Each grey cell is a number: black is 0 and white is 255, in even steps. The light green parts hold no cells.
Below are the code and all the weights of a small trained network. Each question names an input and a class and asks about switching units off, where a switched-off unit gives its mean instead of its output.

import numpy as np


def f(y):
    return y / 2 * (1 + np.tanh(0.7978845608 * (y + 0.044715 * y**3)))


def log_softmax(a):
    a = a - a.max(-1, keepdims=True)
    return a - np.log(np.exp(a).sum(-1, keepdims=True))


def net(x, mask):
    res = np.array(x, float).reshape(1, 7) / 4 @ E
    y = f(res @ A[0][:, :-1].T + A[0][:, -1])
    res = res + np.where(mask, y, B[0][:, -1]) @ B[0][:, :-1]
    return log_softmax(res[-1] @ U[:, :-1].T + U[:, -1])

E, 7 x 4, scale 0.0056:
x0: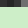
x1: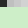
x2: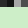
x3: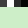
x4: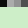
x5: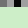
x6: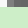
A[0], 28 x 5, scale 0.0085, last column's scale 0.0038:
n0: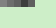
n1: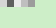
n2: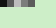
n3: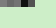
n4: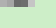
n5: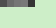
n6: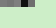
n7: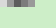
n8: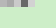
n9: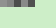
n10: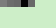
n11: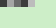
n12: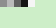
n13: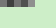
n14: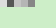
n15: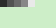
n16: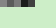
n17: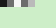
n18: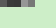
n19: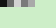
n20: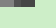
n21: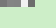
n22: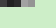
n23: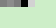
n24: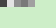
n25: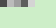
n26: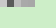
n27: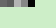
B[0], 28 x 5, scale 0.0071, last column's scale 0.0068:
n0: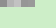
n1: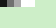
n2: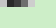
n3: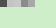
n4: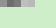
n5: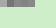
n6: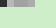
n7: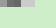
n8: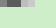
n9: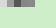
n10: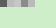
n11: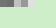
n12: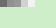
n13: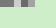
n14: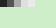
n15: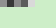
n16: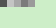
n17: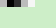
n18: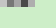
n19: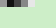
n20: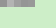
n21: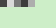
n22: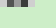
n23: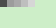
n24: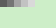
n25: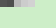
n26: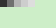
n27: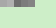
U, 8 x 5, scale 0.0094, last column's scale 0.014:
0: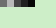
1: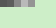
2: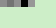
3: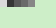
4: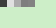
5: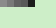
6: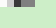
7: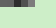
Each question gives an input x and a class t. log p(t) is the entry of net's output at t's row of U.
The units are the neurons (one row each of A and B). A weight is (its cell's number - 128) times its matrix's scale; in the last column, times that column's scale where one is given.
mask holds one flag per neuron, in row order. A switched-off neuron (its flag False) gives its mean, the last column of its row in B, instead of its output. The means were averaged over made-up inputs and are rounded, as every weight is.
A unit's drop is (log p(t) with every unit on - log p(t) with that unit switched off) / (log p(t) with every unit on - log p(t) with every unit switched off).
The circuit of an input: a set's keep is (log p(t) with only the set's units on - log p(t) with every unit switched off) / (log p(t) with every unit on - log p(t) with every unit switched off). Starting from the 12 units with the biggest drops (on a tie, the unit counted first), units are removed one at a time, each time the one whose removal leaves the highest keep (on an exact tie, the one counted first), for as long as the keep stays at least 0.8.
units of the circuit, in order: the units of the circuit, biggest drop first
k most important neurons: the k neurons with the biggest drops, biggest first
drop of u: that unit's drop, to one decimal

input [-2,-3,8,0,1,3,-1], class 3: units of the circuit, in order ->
n1; n14
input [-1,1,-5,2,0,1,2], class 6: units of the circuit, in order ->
n1; n14; n26
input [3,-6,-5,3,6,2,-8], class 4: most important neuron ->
n17
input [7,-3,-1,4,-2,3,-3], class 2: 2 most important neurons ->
n22; n1
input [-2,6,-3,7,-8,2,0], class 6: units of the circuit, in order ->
n1; n14
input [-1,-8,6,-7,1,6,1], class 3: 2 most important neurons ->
n22; n18
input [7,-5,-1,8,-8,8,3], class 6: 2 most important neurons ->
n9; n1
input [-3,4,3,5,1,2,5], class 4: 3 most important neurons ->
n17; n19; n2
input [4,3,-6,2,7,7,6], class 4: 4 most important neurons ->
n17; n19; n2; n8
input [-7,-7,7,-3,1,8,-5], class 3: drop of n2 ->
-0.1
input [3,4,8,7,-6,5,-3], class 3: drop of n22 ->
0.2
